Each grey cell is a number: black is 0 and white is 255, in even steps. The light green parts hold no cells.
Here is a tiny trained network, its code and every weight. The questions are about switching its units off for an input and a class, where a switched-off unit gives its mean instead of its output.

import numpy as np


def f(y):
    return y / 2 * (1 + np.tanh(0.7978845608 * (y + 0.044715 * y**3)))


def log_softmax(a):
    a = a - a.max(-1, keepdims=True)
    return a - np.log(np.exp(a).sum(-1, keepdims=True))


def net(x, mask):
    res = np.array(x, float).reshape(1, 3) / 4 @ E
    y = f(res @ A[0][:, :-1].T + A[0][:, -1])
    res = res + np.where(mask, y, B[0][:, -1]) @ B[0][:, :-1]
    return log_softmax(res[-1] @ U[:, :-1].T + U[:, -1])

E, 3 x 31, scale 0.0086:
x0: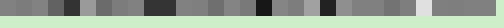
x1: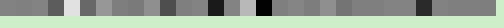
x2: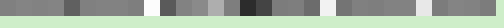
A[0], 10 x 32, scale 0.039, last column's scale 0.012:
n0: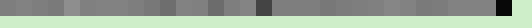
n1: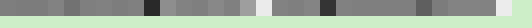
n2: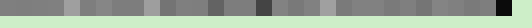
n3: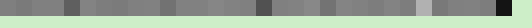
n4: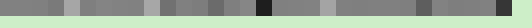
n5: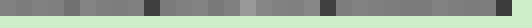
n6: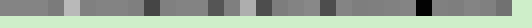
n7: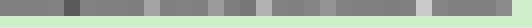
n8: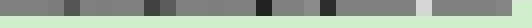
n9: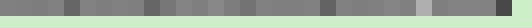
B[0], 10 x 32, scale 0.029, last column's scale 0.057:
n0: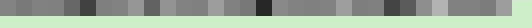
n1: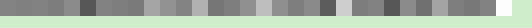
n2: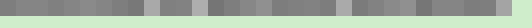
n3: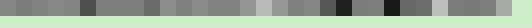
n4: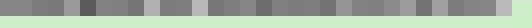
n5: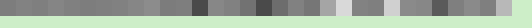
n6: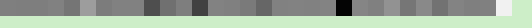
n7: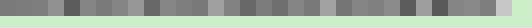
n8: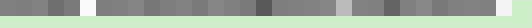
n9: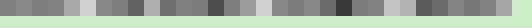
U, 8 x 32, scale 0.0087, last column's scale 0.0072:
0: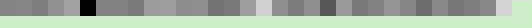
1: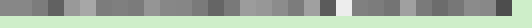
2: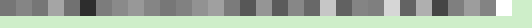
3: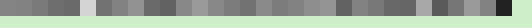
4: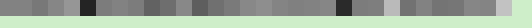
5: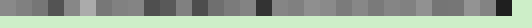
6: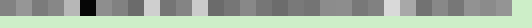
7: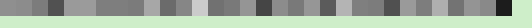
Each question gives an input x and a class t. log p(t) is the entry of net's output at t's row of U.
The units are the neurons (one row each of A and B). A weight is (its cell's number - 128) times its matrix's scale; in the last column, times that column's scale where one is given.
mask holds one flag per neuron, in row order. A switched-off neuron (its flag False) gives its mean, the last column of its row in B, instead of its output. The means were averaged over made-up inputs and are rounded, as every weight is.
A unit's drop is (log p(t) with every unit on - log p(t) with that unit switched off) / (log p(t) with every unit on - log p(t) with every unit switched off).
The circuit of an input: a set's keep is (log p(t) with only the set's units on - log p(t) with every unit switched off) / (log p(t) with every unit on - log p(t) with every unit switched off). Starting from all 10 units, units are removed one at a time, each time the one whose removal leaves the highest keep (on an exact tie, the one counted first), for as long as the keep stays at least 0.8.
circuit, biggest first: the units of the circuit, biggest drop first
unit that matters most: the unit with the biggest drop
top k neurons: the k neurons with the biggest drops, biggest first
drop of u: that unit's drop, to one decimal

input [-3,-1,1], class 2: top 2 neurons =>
n8, n1
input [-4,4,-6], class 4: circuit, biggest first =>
n6, n8
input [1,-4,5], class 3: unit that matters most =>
n5
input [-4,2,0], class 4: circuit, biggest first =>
n8, n1
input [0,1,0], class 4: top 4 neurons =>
n8, n1, n7, n5
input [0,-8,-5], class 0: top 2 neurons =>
n8, n1
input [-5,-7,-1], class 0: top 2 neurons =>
n8, n1
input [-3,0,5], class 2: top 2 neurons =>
n1, n8
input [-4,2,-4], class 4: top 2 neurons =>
n8, n6
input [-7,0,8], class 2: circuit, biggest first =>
n7, n8
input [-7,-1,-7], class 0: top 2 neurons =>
n1, n8
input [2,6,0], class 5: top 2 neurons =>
n6, n1
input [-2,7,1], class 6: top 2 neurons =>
n4, n8
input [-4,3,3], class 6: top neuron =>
n8
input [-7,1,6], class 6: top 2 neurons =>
n8, n6
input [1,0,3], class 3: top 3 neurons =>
n1, n5, n4
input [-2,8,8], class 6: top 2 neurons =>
n8, n4
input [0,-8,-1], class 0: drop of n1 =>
0.3
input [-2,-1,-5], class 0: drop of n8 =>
1.2
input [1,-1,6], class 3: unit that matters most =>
n1
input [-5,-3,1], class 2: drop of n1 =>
0.5
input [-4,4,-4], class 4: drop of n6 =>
0.6
